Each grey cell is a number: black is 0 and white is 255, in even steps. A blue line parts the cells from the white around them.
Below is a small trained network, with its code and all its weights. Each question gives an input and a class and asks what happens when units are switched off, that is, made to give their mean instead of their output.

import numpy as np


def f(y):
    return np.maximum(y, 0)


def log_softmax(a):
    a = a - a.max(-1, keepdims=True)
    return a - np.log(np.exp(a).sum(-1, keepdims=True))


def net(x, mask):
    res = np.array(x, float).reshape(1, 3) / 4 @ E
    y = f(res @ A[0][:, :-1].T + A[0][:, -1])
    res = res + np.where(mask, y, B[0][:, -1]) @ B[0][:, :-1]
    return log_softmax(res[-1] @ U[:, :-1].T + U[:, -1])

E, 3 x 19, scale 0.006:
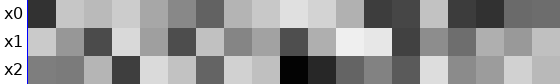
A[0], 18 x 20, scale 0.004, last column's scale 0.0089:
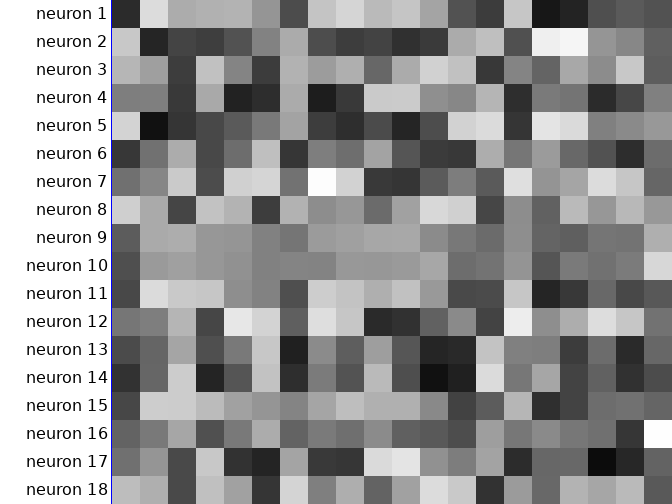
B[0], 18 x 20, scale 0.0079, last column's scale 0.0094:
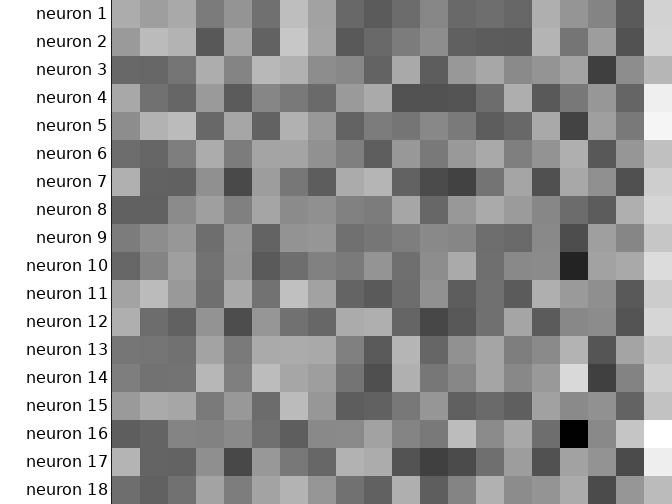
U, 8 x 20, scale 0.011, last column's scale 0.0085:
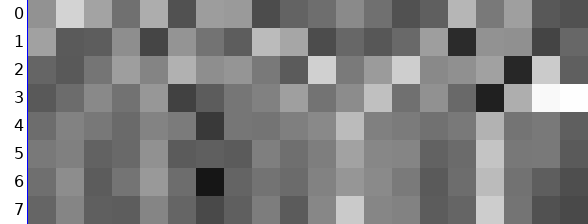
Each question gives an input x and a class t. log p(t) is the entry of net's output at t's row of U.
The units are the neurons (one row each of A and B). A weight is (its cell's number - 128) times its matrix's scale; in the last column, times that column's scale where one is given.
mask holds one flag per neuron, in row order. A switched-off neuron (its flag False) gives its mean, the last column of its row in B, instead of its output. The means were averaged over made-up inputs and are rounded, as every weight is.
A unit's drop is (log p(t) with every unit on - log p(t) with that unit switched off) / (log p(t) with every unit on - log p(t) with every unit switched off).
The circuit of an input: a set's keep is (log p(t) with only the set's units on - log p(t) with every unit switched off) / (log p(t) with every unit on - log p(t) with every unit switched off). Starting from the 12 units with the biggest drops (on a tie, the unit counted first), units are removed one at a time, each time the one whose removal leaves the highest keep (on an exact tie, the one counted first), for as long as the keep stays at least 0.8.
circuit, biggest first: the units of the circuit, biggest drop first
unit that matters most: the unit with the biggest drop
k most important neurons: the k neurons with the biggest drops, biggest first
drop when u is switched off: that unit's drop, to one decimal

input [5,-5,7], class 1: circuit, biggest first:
[neuron 7]
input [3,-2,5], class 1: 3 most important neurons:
[neuron 7; neuron 12; neuron 5]
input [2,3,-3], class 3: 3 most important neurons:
[neuron 7; neuron 14; neuron 12]
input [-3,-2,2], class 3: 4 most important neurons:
[neuron 11; neuron 1; neuron 15; neuron 16]
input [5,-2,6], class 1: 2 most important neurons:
[neuron 7; neuron 12]
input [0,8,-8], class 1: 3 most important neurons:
[neuron 17; neuron 4; neuron 14]
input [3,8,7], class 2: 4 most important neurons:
[neuron 18; neuron 8; neuron 3; neuron 17]
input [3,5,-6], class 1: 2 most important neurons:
[neuron 17; neuron 4]
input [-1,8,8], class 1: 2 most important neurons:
[neuron 12; neuron 7]
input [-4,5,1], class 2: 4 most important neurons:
[neuron 8; neuron 18; neuron 3; neuron 11]
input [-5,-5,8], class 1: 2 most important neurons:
[neuron 7; neuron 12]
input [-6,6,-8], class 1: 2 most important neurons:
[neuron 17; neuron 4]
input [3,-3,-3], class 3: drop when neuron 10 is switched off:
0.2
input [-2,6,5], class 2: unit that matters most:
neuron 17
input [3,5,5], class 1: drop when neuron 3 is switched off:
-0.1
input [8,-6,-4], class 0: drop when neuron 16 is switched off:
0.0
